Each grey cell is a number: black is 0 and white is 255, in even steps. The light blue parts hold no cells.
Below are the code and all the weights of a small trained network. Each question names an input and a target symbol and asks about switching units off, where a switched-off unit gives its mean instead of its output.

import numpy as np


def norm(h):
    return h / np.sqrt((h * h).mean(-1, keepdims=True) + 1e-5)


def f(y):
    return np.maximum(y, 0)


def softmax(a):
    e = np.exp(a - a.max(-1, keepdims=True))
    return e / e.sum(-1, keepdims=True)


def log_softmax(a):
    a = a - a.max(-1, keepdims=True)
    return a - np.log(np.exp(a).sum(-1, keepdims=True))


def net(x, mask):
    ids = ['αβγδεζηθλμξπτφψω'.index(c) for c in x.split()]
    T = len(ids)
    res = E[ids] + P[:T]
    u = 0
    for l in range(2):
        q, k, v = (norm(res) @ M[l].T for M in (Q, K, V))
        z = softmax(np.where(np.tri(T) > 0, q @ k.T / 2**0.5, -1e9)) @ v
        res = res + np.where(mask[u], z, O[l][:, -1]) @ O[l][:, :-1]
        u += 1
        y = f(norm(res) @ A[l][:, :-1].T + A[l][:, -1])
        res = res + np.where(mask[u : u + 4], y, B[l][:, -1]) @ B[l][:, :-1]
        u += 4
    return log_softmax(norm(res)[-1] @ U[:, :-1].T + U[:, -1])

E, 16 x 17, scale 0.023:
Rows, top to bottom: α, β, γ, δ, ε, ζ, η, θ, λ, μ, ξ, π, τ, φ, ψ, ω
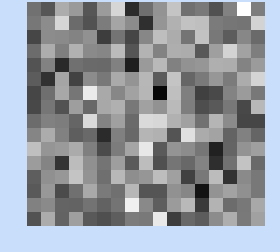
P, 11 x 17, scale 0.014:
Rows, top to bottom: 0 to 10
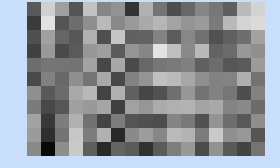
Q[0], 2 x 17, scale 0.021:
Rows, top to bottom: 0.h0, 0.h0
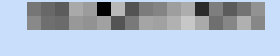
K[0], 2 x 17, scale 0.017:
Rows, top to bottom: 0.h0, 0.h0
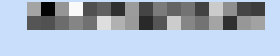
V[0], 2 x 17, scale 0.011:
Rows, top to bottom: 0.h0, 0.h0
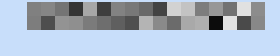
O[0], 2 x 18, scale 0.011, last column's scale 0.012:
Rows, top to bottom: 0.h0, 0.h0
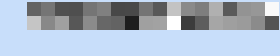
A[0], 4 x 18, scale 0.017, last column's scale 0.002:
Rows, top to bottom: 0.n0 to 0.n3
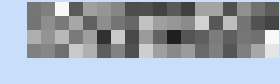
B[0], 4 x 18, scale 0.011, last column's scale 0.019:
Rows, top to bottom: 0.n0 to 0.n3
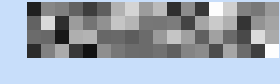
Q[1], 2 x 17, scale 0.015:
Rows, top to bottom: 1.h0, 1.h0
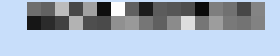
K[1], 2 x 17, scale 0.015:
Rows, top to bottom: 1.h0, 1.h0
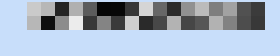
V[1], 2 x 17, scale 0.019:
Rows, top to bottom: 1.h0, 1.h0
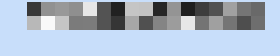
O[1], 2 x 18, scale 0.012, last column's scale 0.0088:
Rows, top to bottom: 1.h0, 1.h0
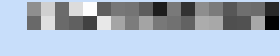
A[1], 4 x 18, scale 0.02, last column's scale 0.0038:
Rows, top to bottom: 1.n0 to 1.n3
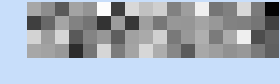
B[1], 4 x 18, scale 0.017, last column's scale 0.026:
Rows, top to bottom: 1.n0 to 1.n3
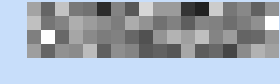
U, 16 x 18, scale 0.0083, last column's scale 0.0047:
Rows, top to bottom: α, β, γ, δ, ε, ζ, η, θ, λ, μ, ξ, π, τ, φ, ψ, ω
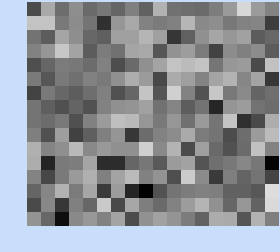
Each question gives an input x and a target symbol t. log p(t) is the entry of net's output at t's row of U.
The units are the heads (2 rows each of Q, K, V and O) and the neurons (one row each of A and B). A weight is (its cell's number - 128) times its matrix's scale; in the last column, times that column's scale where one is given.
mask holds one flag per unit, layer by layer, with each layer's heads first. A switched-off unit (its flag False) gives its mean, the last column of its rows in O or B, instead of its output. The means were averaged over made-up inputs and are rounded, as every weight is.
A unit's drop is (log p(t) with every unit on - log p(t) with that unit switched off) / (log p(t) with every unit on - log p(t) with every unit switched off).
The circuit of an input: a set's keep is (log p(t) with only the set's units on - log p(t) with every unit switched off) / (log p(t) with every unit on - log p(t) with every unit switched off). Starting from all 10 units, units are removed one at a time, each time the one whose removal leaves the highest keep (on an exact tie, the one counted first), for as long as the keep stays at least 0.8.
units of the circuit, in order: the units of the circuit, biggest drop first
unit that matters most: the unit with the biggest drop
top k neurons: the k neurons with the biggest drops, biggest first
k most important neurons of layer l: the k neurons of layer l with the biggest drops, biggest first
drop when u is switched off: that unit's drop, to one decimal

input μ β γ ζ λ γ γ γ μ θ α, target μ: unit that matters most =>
1.h0
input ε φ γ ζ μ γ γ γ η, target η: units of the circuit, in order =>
[0.h0 1.n3]
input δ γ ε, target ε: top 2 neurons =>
[1.n2 0.n2]
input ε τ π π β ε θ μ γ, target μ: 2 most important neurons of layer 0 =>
[0.n0 0.n2]
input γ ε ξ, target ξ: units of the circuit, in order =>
[0.h0 1.n1]
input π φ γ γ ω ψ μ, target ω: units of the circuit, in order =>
[0.n2 0.h0]
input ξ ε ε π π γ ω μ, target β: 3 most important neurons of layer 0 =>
[0.n2 0.n1 0.n3]
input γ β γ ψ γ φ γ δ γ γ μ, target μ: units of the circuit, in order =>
[1.h0 1.n3]
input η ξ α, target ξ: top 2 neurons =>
[1.n1 0.n3]
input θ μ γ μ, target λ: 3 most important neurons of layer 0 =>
[0.n1 0.n3 0.n0]
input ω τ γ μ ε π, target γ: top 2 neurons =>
[1.n0 0.n3]
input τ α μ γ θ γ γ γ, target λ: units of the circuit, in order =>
[0.n1 0.h0]
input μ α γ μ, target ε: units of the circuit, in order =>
[1.h0 1.n2]
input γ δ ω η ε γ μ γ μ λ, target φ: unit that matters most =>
1.h0
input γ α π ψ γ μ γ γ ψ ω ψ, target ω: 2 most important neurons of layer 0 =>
[0.n2 0.n3]
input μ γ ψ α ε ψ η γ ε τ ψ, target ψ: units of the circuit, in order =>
[1.h0 0.h0]
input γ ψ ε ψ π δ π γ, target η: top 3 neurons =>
[1.n0 0.n3 1.n1]
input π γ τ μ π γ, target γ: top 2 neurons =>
[1.n0 0.n3]
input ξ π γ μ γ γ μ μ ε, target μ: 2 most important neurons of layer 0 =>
[0.n2 0.n0]
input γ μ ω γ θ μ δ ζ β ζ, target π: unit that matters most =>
0.n0
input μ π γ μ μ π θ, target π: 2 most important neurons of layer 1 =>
[1.n2 1.n1]
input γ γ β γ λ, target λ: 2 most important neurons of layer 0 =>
[0.n3 0.n2]
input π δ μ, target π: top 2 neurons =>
[0.n2 1.n1]
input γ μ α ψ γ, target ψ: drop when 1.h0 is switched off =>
0.2
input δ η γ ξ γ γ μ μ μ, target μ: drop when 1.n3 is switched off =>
0.2
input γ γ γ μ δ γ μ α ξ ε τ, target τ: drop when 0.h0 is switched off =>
1.1
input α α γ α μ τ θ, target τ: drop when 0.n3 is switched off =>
0.1
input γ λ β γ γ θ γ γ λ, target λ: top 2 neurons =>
[0.n3 1.n3]
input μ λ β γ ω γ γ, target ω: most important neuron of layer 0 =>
[0.n2]
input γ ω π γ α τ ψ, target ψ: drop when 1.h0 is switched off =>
0.3
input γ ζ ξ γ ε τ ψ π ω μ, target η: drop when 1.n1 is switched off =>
0.2
